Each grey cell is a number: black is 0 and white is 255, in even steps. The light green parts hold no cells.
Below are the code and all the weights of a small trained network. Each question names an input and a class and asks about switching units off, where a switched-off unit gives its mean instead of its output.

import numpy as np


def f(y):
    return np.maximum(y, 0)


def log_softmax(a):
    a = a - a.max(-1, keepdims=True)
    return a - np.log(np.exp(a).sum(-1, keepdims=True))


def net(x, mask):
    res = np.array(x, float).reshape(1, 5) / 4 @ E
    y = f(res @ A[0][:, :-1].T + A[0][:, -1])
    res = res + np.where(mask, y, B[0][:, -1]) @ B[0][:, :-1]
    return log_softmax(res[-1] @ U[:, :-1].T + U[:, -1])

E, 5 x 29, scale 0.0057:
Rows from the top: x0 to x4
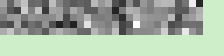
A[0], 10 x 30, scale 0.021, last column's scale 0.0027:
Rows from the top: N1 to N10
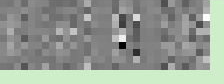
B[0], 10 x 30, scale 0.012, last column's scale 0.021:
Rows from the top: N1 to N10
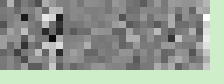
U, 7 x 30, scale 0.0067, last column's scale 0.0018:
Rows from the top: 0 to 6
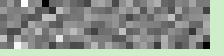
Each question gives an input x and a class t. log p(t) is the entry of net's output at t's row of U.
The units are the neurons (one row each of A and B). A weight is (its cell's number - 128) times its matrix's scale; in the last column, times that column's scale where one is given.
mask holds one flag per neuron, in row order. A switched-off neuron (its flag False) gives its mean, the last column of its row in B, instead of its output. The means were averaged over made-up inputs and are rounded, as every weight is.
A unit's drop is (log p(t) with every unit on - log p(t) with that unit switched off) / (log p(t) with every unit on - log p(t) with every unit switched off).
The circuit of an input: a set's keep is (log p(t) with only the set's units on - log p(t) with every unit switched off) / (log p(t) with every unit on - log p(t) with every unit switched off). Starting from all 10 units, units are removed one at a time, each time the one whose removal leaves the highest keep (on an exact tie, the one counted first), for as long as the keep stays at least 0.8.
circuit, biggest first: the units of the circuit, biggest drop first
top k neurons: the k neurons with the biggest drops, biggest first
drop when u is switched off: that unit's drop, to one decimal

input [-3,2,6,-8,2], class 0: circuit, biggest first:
(N5)
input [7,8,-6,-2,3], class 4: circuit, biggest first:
(N3; N5)
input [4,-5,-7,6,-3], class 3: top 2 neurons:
(N6; N7)
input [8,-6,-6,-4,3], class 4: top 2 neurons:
(N8; N3)
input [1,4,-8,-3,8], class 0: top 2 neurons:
(N3; N5)
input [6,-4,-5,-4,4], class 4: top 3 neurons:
(N8; N3; N10)
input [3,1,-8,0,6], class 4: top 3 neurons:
(N3; N8; N10)
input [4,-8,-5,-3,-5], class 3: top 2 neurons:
(N6; N8)
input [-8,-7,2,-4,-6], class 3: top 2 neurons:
(N6; N1)
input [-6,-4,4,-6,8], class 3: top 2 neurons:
(N7; N10)
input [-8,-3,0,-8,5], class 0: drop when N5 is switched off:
0.3
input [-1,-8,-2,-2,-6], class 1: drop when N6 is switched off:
0.4
